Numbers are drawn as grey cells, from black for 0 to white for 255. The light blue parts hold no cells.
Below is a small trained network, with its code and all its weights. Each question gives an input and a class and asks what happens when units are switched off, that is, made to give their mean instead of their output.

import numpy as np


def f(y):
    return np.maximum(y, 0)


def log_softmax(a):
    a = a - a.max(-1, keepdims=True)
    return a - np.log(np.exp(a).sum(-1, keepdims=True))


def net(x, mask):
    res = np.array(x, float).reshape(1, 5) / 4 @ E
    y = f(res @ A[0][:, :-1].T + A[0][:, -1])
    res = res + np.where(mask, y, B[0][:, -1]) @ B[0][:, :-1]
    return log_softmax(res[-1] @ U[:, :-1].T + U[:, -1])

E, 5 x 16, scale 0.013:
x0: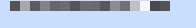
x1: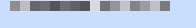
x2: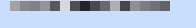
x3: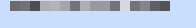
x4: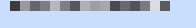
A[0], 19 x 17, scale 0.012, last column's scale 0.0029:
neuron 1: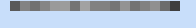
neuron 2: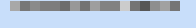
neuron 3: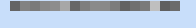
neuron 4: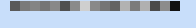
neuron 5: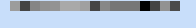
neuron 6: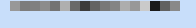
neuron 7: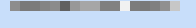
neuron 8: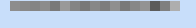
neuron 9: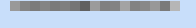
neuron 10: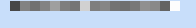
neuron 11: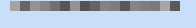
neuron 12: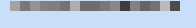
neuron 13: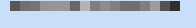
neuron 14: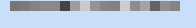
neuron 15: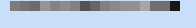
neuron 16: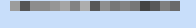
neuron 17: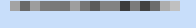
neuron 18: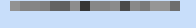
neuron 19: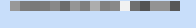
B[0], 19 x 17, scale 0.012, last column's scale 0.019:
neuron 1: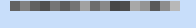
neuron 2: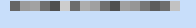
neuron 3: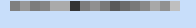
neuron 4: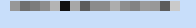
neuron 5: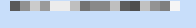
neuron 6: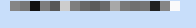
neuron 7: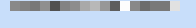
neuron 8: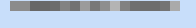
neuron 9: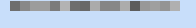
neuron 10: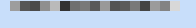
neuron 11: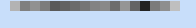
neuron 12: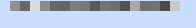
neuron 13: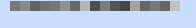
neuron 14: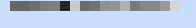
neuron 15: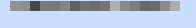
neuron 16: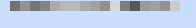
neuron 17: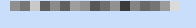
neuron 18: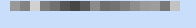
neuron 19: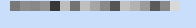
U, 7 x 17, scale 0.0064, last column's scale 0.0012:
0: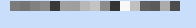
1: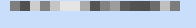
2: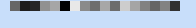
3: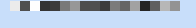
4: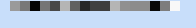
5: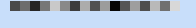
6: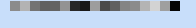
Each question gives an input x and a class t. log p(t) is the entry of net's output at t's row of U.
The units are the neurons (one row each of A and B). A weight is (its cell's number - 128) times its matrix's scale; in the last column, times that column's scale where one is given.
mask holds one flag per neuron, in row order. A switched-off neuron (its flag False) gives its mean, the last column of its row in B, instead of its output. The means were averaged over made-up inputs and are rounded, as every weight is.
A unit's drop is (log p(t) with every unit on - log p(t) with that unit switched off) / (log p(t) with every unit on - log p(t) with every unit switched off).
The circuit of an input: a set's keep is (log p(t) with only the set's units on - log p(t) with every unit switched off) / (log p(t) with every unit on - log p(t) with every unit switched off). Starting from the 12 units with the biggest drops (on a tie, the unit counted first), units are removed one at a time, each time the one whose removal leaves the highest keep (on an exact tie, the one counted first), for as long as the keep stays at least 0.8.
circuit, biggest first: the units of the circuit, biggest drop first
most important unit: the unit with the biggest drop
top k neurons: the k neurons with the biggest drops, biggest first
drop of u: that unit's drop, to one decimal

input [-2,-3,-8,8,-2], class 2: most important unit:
neuron 4
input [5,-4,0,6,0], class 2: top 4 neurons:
(neuron 4; neuron 10; neuron 14; neuron 2)
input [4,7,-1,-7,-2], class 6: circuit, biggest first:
(neuron 17; neuron 18)
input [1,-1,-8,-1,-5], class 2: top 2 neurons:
(neuron 4; neuron 14)
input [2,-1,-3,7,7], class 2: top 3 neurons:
(neuron 4; neuron 14; neuron 7)
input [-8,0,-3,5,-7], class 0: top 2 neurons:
(neuron 19; neuron 7)
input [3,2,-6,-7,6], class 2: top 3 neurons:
(neuron 4; neuron 2; neuron 14)
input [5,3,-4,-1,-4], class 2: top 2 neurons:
(neuron 14; neuron 4)
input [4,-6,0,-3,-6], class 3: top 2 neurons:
(neuron 17; neuron 12)
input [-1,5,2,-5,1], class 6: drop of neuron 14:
0.1
